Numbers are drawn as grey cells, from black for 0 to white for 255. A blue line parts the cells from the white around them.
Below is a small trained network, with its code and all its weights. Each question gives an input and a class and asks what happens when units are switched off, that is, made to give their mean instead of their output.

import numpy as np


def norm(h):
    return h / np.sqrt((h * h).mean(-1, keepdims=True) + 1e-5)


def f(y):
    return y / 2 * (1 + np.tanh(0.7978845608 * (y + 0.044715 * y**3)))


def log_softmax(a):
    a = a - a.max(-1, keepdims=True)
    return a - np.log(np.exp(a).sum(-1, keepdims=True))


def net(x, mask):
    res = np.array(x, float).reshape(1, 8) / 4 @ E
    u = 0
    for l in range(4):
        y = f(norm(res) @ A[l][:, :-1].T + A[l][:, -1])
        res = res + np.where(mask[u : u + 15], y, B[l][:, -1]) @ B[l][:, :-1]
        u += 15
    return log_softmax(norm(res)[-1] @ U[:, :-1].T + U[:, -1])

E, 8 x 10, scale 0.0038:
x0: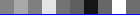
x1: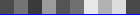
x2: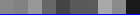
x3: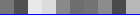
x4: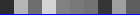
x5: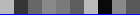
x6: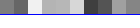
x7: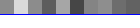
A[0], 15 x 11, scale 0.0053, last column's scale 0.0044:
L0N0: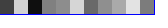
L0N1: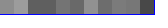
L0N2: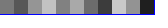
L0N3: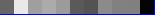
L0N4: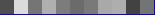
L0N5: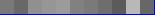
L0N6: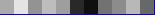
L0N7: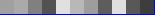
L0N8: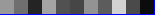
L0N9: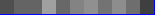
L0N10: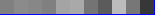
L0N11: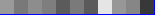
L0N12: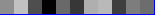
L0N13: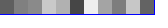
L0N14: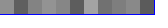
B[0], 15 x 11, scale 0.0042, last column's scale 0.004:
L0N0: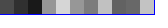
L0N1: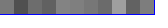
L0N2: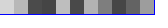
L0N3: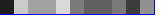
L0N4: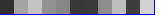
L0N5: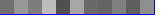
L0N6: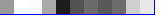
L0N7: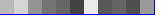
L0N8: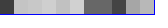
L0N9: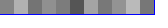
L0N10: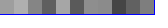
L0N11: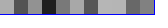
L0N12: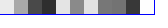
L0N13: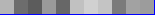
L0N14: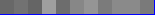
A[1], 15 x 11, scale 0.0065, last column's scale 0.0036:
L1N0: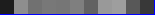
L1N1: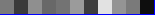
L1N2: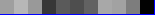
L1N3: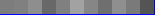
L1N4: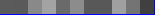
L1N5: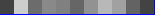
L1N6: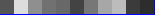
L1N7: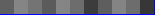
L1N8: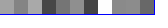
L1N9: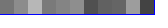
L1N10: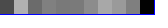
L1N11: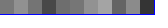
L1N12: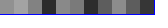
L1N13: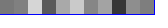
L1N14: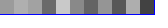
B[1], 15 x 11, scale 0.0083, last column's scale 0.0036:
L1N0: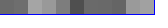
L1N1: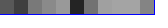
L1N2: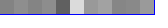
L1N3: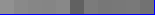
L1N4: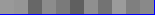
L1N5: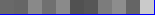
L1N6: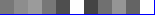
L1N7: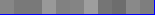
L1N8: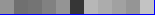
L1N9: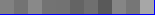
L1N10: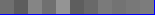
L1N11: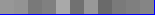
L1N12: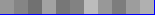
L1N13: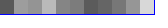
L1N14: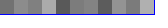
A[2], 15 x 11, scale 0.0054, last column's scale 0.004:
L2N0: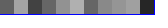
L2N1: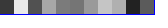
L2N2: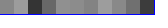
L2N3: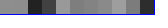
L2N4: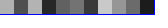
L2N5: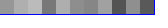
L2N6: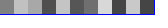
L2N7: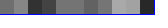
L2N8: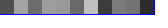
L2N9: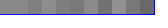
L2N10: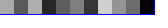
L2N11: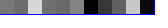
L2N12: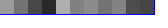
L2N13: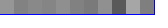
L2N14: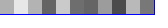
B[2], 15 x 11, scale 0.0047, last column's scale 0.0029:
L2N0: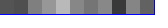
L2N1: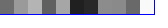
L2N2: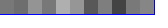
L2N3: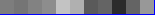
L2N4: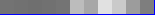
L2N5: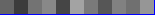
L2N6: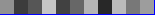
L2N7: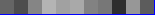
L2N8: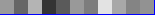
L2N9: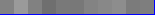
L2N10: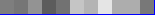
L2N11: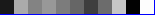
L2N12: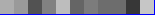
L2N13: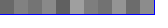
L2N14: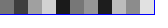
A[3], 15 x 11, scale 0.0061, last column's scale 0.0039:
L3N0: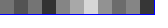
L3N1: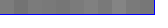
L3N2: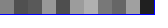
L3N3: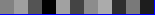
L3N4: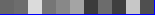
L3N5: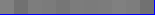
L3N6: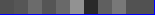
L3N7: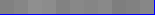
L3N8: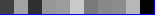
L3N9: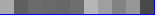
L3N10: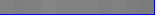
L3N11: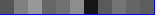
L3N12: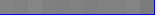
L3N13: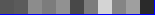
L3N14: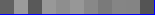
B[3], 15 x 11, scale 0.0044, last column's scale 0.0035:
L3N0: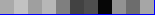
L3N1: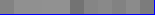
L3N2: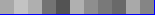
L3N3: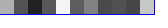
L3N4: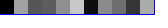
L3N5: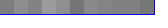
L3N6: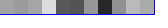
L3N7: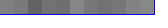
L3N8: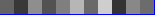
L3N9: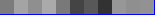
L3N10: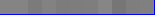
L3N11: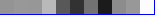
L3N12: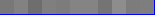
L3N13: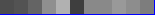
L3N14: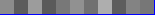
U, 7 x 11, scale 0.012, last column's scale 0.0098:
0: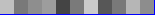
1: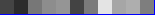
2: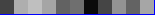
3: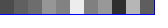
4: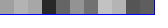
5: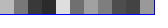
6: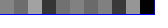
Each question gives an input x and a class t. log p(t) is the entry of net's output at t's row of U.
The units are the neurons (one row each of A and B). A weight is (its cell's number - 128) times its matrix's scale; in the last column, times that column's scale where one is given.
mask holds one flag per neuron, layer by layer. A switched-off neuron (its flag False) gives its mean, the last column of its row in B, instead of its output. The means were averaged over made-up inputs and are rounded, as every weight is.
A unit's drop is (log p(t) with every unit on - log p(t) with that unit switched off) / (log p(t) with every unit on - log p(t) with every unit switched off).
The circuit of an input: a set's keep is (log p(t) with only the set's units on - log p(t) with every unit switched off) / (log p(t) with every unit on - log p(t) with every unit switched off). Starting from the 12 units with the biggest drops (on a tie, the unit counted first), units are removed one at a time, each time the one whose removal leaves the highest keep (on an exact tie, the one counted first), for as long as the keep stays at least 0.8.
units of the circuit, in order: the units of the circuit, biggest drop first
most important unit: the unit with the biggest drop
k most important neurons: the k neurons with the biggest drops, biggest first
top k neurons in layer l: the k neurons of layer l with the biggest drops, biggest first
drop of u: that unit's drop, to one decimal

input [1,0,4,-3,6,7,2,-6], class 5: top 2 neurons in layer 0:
[L0N2; L0N6]
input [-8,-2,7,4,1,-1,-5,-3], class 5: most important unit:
L0N12
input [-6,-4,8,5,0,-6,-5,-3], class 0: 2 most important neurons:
[L0N12; L1N13]
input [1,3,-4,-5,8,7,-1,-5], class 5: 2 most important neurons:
[L1N6; L0N2]
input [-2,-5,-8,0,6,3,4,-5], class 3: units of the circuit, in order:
[L0N4; L2N1]
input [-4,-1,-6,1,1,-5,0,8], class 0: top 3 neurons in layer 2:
[L2N6; L2N14; L2N11]
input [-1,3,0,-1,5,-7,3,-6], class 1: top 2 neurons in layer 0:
[L0N0; L0N6]
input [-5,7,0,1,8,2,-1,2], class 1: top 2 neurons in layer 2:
[L2N11; L2N8]
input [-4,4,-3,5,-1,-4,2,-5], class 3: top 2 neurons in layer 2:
[L2N1; L2N11]
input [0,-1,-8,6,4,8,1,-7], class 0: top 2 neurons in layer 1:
[L1N6; L1N13]
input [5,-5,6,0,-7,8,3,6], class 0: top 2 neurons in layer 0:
[L0N8; L0N4]
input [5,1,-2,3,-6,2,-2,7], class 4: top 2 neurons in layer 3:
[L3N11; L3N6]
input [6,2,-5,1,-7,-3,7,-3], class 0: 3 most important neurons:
[L1N8; L0N2; L1N6]
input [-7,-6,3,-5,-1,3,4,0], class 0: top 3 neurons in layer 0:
[L0N8; L0N12; L0N6]
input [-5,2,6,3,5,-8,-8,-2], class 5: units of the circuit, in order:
[L0N12]
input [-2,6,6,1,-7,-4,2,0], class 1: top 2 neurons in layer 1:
[L1N1; L1N8]
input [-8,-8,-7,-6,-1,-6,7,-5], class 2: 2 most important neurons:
[L2N11; L1N13]
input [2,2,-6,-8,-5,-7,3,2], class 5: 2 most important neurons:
[L0N0; L0N7]
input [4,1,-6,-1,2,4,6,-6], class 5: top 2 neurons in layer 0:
[L0N2; L0N6]
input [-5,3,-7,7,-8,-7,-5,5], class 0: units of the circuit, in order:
[L2N6]
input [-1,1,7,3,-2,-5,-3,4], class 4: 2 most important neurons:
[L0N12; L1N6]
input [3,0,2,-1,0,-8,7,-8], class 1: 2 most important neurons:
[L1N8; L1N1]
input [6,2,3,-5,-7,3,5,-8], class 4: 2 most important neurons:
[L0N12; L0N0]
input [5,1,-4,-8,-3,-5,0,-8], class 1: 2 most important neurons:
[L0N12; L1N1]
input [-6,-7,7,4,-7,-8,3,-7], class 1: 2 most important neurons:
[L1N8; L1N1]
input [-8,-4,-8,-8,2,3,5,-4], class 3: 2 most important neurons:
[L0N12; L1N13]
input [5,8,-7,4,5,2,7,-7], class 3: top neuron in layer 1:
[L1N8]
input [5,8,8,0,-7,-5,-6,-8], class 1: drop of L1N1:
0.2
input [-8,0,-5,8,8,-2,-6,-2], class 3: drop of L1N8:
0.2
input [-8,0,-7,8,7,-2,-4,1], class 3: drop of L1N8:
0.1
